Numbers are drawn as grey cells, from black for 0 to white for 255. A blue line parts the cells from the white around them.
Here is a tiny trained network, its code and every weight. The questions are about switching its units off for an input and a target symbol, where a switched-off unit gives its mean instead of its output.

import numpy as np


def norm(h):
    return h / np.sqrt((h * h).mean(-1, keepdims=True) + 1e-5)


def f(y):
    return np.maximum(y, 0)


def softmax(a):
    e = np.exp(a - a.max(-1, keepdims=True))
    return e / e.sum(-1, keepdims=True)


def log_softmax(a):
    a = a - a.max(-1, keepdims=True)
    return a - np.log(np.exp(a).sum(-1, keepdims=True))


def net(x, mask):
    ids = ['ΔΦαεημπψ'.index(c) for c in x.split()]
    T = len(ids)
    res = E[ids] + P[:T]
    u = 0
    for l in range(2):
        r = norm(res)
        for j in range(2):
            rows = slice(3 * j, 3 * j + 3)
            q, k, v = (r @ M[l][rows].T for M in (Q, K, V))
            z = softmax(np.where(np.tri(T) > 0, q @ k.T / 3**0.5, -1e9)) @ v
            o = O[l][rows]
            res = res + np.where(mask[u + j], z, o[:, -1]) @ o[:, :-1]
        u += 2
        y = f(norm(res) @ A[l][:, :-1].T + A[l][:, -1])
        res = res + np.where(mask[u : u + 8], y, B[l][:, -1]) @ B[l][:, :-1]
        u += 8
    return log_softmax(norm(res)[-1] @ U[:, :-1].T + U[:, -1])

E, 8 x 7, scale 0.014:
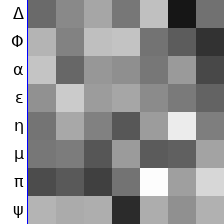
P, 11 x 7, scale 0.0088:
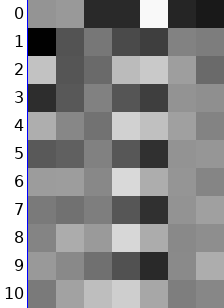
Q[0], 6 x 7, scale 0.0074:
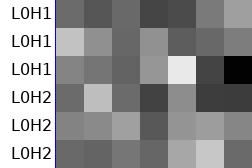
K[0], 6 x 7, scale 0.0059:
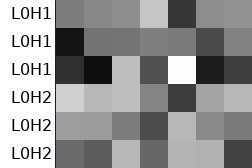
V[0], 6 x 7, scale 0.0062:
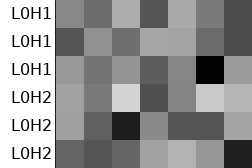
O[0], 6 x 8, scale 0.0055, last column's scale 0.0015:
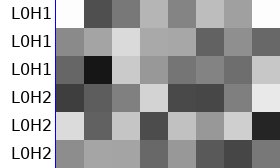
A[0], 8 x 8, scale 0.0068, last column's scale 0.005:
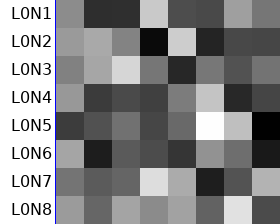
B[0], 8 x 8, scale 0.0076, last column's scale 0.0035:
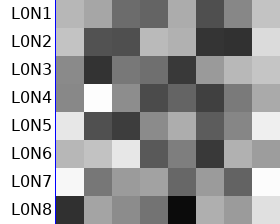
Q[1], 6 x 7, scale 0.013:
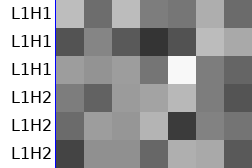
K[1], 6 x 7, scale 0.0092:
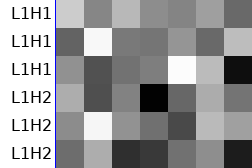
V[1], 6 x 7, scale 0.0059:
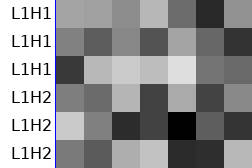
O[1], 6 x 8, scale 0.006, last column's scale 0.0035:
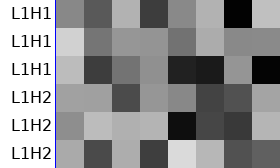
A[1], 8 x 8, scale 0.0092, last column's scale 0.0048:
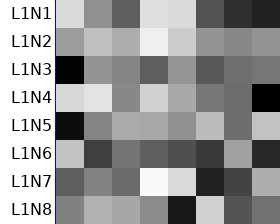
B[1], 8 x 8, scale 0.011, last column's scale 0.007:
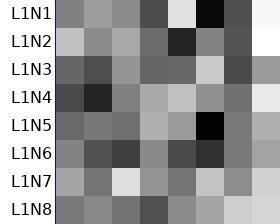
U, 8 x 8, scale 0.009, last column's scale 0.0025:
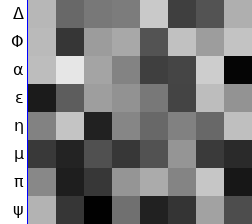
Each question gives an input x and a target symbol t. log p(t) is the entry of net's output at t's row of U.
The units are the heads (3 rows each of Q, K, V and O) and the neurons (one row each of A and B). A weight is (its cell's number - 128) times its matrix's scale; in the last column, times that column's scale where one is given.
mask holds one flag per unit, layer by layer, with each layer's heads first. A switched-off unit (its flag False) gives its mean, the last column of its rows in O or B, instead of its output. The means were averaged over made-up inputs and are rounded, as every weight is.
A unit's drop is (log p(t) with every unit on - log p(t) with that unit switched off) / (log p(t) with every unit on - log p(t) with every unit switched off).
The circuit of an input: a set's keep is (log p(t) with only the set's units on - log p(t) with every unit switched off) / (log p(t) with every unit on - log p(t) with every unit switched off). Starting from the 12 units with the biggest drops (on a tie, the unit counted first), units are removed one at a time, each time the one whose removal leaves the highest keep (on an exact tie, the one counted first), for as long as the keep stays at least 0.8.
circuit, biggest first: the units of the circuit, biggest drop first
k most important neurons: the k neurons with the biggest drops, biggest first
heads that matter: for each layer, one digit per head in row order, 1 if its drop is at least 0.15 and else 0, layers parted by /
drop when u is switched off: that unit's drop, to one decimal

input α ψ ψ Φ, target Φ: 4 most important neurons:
L0N3, L0N5, L0N2, L1N1
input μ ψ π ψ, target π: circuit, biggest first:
L0N5, L1N2, L1H2
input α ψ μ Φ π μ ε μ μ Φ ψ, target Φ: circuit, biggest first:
L0N8, L1N1
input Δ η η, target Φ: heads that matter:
11 / 11
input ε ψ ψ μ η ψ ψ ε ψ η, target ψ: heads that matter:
01 / 10
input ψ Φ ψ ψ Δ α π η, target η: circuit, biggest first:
L0H1, L1H1
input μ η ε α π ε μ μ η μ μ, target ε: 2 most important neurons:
L0N8, L1N5
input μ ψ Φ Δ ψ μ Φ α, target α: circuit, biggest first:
L0N4, L0N6
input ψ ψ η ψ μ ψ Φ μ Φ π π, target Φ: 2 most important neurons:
L1N7, L1N2
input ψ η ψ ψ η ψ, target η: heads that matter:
11 / 10
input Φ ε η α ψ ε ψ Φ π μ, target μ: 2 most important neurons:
L1N3, L0N7
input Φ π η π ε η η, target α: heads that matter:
11 / 01
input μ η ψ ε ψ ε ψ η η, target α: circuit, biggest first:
L1H2, L1N8
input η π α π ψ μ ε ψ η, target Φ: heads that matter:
00 / 11
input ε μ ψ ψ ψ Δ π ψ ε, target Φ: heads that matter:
10 / 00
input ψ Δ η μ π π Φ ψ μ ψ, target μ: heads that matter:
11 / 10
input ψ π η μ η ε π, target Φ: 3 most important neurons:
L1N7, L1N2, L0N8
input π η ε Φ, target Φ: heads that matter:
00 / 00
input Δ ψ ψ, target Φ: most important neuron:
L0N8
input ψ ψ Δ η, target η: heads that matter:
00 / 00
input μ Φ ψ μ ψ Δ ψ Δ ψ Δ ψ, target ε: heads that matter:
01 / 00
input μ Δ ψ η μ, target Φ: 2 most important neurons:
L0N8, L0N2
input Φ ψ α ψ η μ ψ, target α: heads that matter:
11 / 00
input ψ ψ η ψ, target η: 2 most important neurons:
L0N2, L0N5
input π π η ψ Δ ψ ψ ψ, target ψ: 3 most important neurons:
L0N5, L0N7, L1N6
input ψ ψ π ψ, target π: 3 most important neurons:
L0N5, L1N2, L0N2
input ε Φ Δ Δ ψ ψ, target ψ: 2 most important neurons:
L0N5, L1N6
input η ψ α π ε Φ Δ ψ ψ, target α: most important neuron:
L0N8
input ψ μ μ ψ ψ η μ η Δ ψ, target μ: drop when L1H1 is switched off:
0.4
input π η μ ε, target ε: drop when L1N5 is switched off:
0.6
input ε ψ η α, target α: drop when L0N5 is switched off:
0.0
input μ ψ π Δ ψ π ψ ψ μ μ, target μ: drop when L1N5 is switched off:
0.1
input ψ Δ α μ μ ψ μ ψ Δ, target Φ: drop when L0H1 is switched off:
0.4
